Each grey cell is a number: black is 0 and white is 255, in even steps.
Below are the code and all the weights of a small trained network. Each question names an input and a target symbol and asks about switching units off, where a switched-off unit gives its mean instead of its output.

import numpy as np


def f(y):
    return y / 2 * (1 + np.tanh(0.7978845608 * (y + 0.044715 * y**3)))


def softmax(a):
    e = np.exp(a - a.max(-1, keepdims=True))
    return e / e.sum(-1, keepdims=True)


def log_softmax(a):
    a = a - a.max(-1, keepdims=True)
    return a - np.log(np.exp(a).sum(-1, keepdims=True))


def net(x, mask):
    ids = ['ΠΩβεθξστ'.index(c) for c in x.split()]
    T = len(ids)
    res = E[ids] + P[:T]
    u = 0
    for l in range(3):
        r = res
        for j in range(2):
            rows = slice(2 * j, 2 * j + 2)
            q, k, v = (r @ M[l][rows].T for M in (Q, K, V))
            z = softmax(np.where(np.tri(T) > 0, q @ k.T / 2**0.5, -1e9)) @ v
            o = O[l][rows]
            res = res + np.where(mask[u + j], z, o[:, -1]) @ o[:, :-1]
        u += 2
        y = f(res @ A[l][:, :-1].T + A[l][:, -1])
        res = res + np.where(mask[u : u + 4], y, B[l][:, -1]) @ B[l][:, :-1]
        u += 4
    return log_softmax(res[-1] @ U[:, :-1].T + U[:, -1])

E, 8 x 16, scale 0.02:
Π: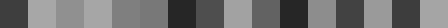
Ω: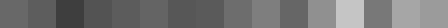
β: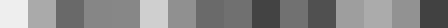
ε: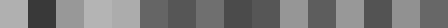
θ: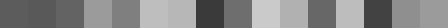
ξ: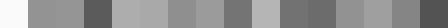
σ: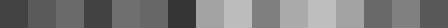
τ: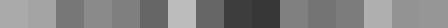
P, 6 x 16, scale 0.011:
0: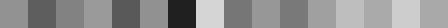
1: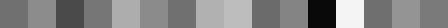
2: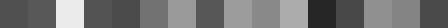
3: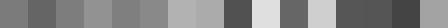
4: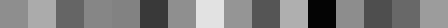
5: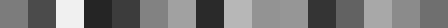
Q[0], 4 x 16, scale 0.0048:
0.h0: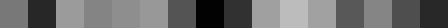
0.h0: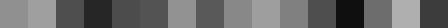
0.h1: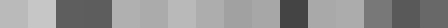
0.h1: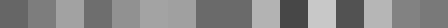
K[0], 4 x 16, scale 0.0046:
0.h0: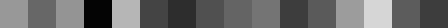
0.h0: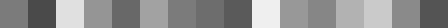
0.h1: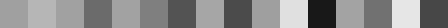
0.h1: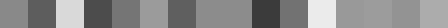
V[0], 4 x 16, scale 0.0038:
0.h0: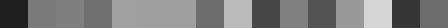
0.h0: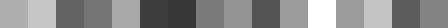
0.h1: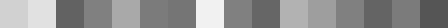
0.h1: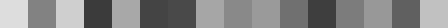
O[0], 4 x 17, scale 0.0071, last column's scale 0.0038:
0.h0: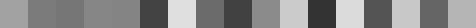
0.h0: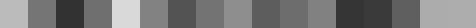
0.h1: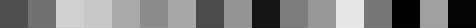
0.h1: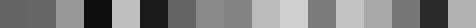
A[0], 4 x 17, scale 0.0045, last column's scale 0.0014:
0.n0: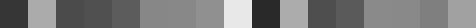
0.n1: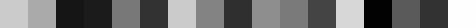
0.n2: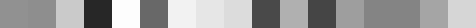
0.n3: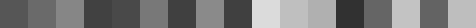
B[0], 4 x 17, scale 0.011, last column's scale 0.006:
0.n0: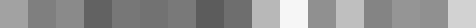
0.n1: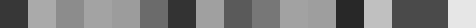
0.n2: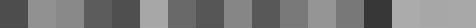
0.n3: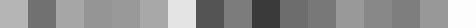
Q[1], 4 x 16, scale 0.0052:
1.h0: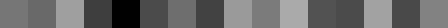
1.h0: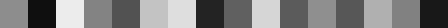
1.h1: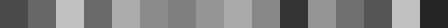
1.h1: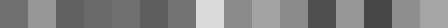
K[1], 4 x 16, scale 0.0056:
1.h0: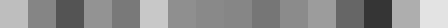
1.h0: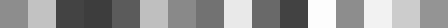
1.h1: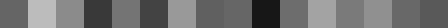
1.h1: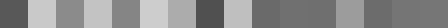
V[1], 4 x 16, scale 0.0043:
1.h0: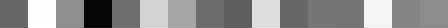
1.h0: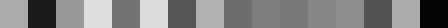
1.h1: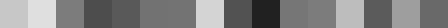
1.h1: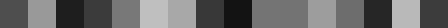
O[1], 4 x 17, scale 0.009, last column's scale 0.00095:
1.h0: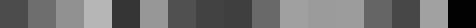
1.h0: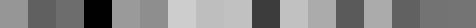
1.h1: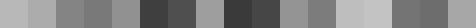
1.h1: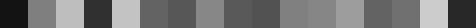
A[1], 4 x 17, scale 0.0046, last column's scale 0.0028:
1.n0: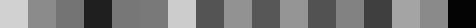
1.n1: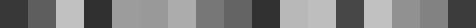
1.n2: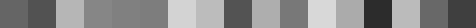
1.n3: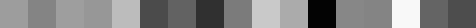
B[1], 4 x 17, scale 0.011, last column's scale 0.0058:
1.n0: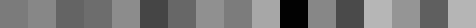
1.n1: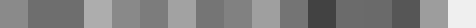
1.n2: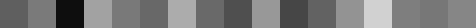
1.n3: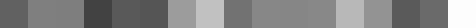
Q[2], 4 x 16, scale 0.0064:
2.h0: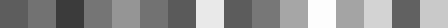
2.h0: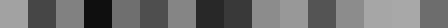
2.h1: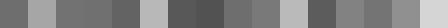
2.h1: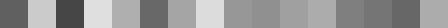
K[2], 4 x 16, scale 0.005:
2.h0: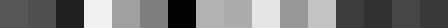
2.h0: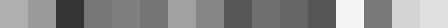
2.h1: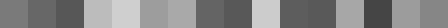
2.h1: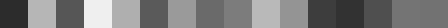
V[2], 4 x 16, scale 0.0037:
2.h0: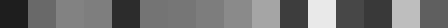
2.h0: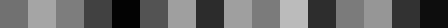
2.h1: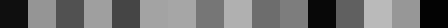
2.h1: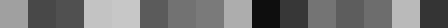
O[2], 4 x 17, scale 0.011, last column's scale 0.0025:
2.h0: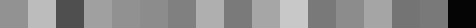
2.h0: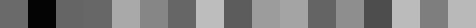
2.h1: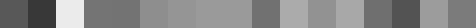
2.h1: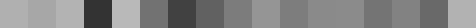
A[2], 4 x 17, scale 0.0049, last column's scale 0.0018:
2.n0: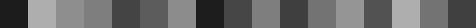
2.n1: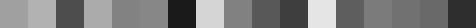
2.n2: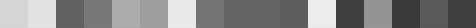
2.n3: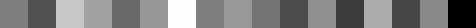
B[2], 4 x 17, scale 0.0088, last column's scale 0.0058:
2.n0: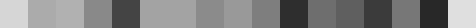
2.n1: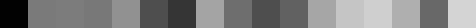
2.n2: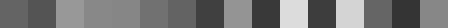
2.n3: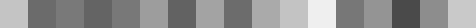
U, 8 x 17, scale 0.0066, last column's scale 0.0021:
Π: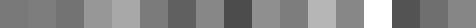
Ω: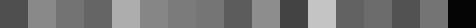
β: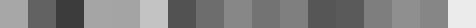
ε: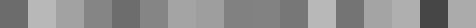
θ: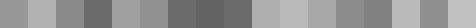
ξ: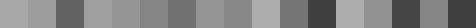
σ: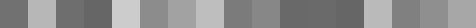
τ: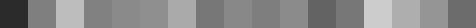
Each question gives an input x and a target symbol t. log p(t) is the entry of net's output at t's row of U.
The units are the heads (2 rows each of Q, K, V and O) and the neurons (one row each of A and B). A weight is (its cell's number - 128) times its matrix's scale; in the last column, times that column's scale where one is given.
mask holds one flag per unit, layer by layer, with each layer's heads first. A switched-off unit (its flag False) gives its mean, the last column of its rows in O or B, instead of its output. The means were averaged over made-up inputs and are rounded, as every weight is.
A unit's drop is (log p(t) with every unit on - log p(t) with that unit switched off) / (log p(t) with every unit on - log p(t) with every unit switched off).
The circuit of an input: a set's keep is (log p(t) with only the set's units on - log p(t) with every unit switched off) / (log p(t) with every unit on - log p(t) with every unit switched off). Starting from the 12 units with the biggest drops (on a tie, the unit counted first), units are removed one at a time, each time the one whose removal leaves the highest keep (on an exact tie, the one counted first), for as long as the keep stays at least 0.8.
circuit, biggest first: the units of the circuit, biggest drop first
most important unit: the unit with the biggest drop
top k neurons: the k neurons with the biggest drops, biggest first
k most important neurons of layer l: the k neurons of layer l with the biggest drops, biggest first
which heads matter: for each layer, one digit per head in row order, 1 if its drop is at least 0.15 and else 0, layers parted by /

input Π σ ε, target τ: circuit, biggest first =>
[2.h0, 1.n3, 2.h1, 2.n3]
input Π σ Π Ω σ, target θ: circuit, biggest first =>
[0.n0, 0.n2]
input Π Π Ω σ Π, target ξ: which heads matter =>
00 / 10 / 00
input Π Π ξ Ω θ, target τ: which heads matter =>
00 / 00 / 01
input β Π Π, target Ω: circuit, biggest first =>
[2.h0, 1.h1, 2.n3]
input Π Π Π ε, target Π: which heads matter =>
10 / 00 / 00
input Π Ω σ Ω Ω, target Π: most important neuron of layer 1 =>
[1.n1]
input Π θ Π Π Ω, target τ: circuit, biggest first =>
[2.h1, 1.h1]
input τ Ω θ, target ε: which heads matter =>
00 / 00 / 10
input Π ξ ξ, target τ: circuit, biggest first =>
[0.n2, 0.n1, 2.h1, 0.h1]
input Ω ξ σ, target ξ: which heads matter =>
10 / 00 / 11
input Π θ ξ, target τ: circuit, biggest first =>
[2.h0, 2.h1, 0.h0]
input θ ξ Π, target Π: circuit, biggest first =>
[2.n3, 1.h0, 2.h1, 0.h0]
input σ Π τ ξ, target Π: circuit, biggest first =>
[0.n1]
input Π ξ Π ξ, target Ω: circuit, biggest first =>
[0.h1, 0.n2, 0.n0]
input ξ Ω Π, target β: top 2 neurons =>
[0.n3, 0.n1]
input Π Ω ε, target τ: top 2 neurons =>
[1.n3, 0.n1]
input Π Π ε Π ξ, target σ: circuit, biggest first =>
[1.h0, 0.n3]
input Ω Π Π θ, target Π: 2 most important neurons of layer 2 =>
[2.n3, 2.n0]
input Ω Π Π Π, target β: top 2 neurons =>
[1.n3, 0.n1]
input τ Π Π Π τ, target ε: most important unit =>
1.h0
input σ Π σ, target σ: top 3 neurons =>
[1.n0, 0.n3, 1.n1]
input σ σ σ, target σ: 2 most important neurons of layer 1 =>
[1.n0, 1.n1]
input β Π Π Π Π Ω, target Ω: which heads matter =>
01 / 11 / 10
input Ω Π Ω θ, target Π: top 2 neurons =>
[2.n3, 1.n2]
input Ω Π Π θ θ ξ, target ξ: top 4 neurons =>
[2.n2, 1.n1, 0.n1, 0.n3]
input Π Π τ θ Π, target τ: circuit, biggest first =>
[2.h1, 1.h1, 1.n2]
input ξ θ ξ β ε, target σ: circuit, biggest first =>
[1.h0]
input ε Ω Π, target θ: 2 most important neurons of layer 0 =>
[0.n1, 0.n3]
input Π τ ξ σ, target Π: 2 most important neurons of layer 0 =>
[0.n3, 0.n1]
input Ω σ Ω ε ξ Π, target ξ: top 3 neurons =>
[0.n1, 2.n2, 1.n1]
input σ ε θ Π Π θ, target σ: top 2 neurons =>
[1.n0, 1.n3]
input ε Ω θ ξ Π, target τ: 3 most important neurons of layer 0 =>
[0.n3, 0.n0, 0.n1]
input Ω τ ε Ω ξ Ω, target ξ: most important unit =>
0.n1
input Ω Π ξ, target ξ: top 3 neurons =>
[2.n2, 1.n1, 0.n3]
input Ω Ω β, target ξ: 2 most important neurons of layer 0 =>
[0.n3, 0.n1]
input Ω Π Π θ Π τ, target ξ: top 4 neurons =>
[2.n2, 0.n3, 0.n1, 1.n1]
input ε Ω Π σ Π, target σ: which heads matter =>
01 / 10 / 00
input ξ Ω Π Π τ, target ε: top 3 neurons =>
[0.n2, 2.n0, 0.n1]
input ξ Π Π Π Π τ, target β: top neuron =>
[0.n2]
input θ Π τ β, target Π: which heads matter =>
00 / 00 / 00
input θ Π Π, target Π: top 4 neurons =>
[2.n3, 0.n3, 0.n2, 1.n0]
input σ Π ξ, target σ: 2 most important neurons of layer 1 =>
[1.n1, 1.n0]
